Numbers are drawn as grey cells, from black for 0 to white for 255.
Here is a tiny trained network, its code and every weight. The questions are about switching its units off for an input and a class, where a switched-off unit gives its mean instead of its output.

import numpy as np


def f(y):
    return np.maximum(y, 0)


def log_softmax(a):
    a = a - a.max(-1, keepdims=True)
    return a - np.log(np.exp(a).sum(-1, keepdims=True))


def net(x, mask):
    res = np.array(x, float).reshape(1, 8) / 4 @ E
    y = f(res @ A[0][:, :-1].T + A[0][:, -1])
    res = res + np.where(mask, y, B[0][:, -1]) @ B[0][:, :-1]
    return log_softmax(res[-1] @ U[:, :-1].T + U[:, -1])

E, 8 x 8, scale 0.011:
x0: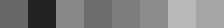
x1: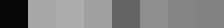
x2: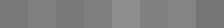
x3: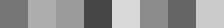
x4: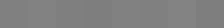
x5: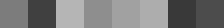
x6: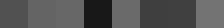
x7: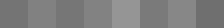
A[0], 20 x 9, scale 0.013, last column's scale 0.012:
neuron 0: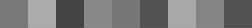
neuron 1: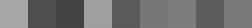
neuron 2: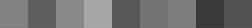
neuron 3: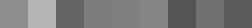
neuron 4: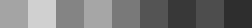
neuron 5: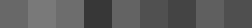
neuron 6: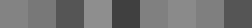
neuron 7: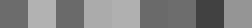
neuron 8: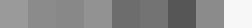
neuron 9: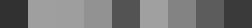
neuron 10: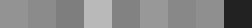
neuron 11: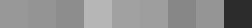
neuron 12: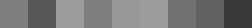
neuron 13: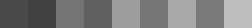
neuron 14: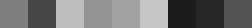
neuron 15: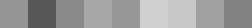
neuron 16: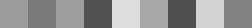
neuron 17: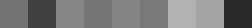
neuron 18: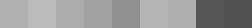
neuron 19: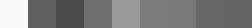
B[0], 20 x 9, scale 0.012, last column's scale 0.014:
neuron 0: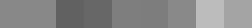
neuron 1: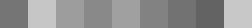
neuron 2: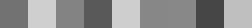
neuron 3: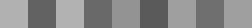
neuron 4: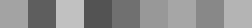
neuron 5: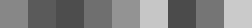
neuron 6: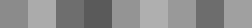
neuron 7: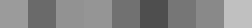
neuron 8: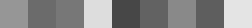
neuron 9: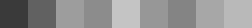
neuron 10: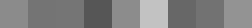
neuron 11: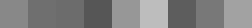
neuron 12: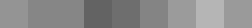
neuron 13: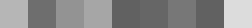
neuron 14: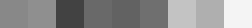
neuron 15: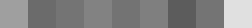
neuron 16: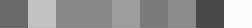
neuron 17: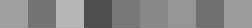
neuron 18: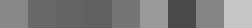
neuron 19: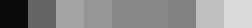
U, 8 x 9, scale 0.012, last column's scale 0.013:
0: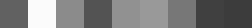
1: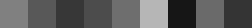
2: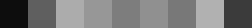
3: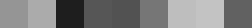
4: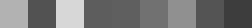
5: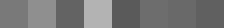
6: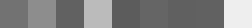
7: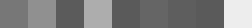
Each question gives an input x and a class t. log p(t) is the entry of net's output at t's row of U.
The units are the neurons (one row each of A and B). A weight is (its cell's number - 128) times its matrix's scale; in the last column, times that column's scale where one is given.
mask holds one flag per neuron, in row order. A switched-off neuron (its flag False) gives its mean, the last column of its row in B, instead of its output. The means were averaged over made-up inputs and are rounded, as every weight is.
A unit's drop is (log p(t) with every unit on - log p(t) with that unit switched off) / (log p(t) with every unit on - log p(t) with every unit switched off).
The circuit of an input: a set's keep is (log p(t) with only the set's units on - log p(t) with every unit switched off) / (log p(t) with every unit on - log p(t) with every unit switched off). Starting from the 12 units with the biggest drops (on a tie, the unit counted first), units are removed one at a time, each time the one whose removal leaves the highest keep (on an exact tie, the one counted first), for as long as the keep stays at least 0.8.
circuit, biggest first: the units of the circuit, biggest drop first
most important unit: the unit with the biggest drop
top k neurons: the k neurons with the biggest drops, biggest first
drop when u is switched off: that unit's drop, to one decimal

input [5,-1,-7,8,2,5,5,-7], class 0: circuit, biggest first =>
neuron 16
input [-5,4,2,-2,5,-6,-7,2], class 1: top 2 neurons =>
neuron 18; neuron 14
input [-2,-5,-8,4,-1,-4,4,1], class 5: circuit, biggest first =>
neuron 14; neuron 8
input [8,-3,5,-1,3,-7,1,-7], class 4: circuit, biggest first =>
neuron 14; neuron 17
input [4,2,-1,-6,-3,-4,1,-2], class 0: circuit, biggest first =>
neuron 6; neuron 1
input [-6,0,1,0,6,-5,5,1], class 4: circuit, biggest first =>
neuron 4; neuron 3
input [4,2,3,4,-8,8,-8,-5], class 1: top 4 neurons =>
neuron 15; neuron 11; neuron 18; neuron 10
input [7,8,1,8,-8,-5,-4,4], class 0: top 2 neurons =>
neuron 19; neuron 16
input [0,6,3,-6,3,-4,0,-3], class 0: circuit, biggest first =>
neuron 6; neuron 2
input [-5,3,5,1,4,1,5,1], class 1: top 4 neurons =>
neuron 5; neuron 16; neuron 13; neuron 1
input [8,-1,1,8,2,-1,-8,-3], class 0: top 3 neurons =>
neuron 16; neuron 5; neuron 8
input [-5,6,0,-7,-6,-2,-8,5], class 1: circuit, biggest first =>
neuron 18; neuron 10
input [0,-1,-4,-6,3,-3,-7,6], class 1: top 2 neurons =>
neuron 18; neuron 16
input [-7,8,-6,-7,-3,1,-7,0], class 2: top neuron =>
neuron 9
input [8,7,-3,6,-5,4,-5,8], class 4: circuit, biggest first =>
neuron 19; neuron 13
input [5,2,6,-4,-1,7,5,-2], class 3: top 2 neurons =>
neuron 14; neuron 12
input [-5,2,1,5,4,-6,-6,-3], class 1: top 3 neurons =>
neuron 18; neuron 14; neuron 11
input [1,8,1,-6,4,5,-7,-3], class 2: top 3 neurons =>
neuron 9; neuron 5; neuron 16
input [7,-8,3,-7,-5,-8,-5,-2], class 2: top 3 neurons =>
neuron 19; neuron 14; neuron 16
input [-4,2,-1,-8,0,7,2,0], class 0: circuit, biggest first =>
neuron 2
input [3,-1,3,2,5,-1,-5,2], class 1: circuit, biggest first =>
neuron 15; neuron 8; neuron 18
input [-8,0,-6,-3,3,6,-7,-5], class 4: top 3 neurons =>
neuron 4; neuron 5; neuron 7
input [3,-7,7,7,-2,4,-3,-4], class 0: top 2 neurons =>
neuron 16; neuron 9
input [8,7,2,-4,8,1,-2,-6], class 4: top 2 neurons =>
neuron 19; neuron 13
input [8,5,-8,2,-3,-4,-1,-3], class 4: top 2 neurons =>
neuron 17; neuron 19
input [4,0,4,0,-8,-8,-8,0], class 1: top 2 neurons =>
neuron 14; neuron 15
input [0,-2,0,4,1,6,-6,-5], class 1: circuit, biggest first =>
neuron 18
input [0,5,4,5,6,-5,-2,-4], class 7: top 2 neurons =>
neuron 14; neuron 19
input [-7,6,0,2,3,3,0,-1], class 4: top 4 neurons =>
neuron 4; neuron 19; neuron 3; neuron 7
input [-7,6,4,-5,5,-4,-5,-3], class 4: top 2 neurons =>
neuron 4; neuron 19
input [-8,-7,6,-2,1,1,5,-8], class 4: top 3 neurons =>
neuron 4; neuron 3; neuron 9
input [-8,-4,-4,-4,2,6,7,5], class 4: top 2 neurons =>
neuron 4; neuron 3
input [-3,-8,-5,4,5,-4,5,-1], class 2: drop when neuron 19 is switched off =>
0.9
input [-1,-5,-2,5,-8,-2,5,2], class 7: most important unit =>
neuron 2
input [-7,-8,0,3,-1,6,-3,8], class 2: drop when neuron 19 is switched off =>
1.4
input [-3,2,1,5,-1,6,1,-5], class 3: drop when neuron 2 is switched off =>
0.2
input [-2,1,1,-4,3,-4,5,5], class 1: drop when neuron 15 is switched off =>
-0.3
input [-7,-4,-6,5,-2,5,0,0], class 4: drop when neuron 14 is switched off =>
-0.1
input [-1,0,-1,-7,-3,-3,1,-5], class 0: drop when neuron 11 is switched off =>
0.0
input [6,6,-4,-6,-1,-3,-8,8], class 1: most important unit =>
neuron 15
